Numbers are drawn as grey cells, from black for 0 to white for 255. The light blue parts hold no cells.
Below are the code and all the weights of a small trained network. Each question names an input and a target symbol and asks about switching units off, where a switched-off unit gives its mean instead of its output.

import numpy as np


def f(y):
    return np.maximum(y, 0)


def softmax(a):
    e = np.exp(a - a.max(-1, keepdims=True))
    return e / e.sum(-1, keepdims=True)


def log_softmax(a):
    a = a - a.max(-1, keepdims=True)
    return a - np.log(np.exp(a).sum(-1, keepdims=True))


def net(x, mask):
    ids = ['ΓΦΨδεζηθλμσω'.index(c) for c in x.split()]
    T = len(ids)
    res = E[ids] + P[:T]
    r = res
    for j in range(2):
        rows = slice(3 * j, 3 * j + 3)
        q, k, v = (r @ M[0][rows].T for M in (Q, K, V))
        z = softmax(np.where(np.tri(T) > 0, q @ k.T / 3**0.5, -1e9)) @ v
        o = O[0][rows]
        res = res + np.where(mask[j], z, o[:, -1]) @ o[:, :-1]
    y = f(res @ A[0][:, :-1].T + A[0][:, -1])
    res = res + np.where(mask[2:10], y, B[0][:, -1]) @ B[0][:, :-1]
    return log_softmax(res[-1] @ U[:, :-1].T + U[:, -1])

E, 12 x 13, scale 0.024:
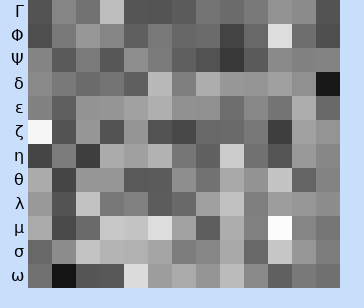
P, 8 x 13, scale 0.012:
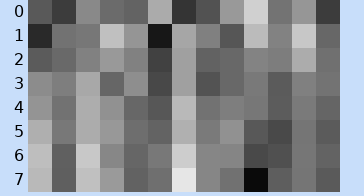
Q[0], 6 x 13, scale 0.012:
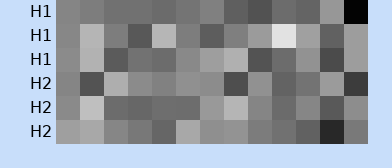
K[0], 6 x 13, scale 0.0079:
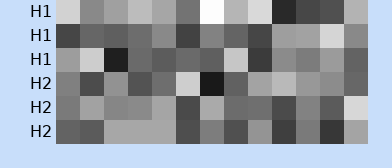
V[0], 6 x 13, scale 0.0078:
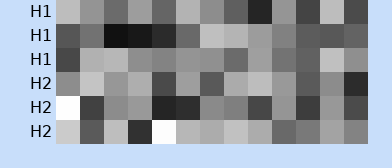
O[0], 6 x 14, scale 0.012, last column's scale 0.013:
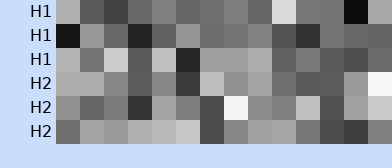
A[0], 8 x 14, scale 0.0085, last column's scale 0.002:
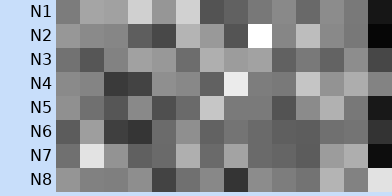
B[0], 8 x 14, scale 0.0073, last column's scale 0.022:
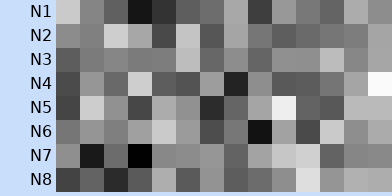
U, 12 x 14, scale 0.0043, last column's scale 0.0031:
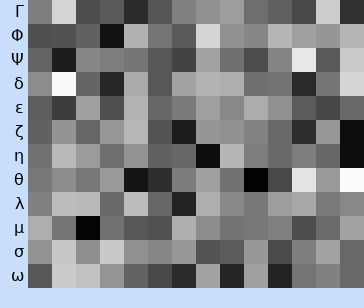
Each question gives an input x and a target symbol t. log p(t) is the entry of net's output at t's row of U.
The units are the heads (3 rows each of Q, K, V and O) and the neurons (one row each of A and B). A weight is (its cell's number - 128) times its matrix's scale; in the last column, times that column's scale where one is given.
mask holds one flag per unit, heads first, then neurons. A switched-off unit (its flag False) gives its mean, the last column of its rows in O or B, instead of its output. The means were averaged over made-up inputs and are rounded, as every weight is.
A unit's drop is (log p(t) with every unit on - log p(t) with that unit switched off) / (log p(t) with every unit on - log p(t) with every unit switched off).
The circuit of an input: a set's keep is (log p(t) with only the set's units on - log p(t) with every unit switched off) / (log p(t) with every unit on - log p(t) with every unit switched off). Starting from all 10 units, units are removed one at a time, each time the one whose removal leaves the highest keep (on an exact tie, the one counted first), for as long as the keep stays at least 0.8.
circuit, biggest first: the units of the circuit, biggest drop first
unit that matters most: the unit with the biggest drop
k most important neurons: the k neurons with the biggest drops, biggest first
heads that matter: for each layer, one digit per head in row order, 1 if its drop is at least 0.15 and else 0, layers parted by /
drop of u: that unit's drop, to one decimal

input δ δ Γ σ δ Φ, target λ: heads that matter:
10
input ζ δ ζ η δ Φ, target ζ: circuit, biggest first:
(H2, N4)
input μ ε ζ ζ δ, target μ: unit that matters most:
N1
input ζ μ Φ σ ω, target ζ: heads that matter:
01
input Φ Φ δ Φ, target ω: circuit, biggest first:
(H1, N6)
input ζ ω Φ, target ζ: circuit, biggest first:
(N4, H2)
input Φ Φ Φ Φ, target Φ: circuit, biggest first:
(H2, N4, N8, N5)
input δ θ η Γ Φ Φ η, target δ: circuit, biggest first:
(H2, H1)
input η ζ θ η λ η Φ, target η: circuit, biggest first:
(H2, N5)
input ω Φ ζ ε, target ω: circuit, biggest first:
(H2, N1)
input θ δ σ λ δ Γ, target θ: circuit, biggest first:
(H1, N5)
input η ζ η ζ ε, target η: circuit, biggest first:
(H2, N5, N8)
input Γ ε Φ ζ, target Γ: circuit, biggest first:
(H2, N5)
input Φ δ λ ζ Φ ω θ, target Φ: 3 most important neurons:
(N4, N8, N5)
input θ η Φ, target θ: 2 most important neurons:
(N4, N5)
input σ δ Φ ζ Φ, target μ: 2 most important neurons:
(N8, N6)
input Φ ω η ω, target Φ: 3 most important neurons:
(N4, N5, N8)
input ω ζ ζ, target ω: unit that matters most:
H2
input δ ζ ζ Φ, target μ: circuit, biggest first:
(H1, N5)
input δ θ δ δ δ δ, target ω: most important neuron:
(N6)
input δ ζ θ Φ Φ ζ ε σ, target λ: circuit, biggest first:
(H1, N4)
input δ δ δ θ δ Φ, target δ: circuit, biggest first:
(H2, N4)
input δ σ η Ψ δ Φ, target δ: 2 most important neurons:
(N4, N2)
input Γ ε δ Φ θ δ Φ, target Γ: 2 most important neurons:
(N5, N4)
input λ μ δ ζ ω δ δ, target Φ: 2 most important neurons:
(N7, N4)
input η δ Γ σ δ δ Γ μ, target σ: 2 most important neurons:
(N2, N5)
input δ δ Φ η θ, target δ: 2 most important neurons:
(N4, N6)
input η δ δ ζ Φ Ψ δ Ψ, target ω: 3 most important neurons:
(N6, N5, N4)
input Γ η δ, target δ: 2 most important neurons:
(N5, N6)
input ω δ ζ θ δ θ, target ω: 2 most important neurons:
(N1, N2)
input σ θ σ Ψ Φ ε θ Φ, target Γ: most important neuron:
(N1)
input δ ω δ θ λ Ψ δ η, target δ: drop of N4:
0.3
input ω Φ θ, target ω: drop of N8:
0.0
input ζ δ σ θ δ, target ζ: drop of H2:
1.3
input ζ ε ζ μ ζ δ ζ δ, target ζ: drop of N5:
-0.2
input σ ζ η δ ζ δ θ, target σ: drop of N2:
0.1
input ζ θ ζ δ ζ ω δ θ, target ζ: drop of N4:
0.5
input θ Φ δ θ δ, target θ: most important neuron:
(N4)
